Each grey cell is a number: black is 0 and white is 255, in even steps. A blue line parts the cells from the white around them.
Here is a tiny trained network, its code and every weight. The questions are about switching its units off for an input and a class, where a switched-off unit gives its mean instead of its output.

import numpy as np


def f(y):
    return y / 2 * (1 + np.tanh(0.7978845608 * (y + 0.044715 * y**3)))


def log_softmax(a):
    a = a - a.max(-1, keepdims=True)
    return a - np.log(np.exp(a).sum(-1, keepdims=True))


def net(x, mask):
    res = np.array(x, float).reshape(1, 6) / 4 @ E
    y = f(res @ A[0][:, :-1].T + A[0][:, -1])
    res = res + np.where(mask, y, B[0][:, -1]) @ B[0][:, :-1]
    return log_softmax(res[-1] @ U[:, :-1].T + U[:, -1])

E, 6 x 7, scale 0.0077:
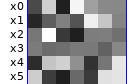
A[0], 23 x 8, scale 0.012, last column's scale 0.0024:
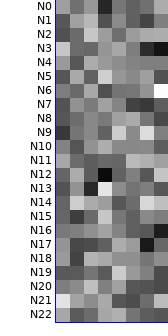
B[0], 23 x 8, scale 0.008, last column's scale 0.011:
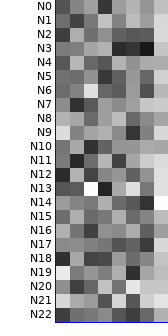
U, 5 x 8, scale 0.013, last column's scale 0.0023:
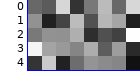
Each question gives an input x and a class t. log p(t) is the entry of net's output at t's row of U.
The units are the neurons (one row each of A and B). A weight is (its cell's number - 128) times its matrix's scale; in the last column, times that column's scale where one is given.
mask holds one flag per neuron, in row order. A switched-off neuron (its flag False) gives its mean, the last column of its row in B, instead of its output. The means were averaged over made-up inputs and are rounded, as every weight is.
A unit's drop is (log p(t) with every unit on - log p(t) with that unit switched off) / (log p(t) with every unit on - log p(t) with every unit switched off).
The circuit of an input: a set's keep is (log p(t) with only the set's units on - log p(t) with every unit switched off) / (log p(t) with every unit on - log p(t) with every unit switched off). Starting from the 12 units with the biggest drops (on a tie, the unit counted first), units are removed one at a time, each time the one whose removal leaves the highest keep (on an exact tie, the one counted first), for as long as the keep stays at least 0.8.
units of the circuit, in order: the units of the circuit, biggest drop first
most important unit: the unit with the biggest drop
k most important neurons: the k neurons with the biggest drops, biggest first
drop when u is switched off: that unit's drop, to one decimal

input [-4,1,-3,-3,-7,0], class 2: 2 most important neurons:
N3; N13
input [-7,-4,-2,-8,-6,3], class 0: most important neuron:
N0
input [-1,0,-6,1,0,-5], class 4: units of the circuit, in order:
N18; N4
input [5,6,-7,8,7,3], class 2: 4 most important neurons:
N9; N2; N14; N21
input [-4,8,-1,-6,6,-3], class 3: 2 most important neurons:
N9; N19
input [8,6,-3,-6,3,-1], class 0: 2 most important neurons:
N13; N5
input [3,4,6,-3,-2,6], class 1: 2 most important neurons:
N11; N18
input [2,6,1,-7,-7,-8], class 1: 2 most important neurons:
N20; N7
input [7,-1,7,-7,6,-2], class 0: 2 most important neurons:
N13; N5
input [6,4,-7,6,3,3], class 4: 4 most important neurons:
N15; N10; N2; N6
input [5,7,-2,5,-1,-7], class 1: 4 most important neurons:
N7; N20; N21; N1
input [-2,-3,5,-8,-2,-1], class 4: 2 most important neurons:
N12; N13
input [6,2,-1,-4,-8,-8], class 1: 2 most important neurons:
N7; N20
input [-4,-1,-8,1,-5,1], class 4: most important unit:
N18
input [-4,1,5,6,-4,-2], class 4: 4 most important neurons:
N12; N13; N0; N9
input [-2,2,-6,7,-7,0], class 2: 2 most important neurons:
N3; N17
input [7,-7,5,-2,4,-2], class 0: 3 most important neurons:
N13; N5; N9
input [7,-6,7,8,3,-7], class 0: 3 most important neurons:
N13; N5; N11
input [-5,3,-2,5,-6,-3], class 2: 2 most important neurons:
N3; N13
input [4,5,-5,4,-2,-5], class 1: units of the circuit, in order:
N7
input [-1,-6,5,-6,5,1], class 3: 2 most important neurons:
N21; N3
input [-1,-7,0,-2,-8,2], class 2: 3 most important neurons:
N3; N22; N17
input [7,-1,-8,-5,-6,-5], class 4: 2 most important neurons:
N18; N15
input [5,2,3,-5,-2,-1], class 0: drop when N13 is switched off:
0.2
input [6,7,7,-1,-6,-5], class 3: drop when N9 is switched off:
0.2
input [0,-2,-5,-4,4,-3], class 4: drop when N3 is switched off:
0.3
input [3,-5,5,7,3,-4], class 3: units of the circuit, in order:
N21
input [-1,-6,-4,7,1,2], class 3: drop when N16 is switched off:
0.0
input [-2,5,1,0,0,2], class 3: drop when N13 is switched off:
0.1
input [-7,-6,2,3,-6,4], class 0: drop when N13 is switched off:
-0.1
